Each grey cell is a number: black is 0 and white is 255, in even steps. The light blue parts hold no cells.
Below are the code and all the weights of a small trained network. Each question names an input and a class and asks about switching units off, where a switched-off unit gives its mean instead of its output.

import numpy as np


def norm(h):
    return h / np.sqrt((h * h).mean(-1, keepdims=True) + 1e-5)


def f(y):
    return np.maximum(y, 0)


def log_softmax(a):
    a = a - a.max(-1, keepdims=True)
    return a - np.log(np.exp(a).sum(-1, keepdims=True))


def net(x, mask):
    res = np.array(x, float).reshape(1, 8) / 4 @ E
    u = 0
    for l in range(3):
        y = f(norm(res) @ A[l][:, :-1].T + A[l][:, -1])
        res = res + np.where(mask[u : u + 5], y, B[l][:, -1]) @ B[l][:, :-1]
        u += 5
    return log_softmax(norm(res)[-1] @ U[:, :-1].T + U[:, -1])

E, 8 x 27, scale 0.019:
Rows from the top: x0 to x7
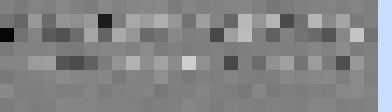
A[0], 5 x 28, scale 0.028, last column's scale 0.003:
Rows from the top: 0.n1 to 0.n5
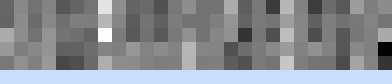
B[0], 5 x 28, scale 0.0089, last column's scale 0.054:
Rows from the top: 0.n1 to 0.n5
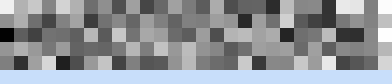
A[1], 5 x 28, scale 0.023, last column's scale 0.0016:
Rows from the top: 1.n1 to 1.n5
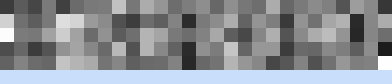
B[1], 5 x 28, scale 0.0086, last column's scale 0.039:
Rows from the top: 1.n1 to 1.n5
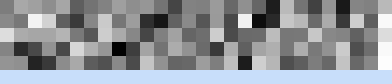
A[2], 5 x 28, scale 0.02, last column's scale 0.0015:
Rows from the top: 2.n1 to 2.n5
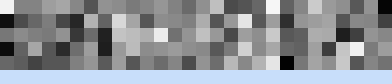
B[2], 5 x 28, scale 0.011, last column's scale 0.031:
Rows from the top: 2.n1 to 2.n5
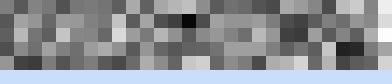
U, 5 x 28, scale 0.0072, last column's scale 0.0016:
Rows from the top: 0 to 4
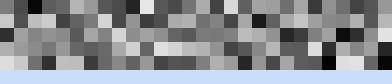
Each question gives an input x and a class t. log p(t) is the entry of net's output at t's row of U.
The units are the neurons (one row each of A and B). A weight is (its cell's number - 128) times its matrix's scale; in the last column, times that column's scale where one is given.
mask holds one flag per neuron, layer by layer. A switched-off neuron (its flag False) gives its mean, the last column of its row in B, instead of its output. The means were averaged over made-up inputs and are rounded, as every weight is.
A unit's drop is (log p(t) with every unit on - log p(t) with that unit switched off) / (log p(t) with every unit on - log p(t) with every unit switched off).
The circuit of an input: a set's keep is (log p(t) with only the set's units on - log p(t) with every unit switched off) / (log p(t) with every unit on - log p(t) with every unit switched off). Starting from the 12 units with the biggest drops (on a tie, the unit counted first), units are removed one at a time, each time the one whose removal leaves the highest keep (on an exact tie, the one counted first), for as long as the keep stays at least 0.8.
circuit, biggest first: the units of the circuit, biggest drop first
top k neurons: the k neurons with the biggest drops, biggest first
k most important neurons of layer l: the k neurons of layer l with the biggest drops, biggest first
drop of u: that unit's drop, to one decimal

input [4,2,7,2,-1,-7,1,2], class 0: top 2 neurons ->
(0.n4, 0.n5)
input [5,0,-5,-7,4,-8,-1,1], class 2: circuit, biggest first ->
(0.n1)
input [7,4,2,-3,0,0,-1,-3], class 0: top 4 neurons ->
(0.n1, 0.n4, 0.n5, 1.n2)
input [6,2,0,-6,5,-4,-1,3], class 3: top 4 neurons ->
(0.n4, 0.n3, 1.n2, 0.n1)
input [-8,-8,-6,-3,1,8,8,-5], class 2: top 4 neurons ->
(0.n3, 0.n5, 1.n1, 0.n4)
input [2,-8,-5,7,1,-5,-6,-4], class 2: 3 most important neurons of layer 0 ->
(0.n3, 0.n5, 0.n4)
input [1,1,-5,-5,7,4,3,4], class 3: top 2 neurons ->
(0.n4, 0.n3)
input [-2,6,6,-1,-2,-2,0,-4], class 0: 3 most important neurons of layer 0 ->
(0.n5, 0.n4, 0.n1)
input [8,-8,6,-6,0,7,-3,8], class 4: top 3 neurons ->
(0.n1, 0.n2, 1.n2)
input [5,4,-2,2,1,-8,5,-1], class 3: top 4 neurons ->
(0.n3, 0.n1, 1.n2, 1.n4)
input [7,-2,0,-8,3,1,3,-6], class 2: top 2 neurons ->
(0.n3, 1.n2)
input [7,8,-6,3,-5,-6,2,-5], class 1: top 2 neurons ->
(0.n3, 1.n2)
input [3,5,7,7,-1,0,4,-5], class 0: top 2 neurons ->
(0.n4, 0.n5)
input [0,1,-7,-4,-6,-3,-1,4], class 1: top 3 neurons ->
(1.n2, 0.n3, 1.n3)
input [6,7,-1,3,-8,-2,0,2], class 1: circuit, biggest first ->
(1.n2)
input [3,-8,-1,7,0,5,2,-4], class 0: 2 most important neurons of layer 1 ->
(1.n5, 1.n2)
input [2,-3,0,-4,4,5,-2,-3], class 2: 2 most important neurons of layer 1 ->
(1.n2, 1.n4)
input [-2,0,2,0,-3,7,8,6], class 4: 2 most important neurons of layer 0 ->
(0.n3, 0.n5)
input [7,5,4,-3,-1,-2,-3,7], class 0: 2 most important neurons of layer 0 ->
(0.n1, 0.n4)
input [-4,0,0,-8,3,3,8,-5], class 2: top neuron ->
(0.n1)
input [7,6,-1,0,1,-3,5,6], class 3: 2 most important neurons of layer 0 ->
(0.n3, 0.n1)
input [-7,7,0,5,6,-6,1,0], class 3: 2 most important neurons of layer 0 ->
(0.n3, 0.n5)
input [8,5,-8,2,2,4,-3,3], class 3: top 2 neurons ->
(0.n1, 1.n2)
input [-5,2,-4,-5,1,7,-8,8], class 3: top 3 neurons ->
(0.n3, 0.n1, 1.n2)
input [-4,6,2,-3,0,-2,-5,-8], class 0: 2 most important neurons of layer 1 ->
(1.n2, 1.n3)
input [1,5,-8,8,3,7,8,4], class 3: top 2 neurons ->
(0.n1, 1.n2)
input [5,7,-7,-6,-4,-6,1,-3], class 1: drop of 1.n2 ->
0.1
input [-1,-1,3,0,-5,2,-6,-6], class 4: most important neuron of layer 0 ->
(0.n3)
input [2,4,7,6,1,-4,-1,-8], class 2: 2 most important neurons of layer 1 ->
(1.n1, 1.n4)
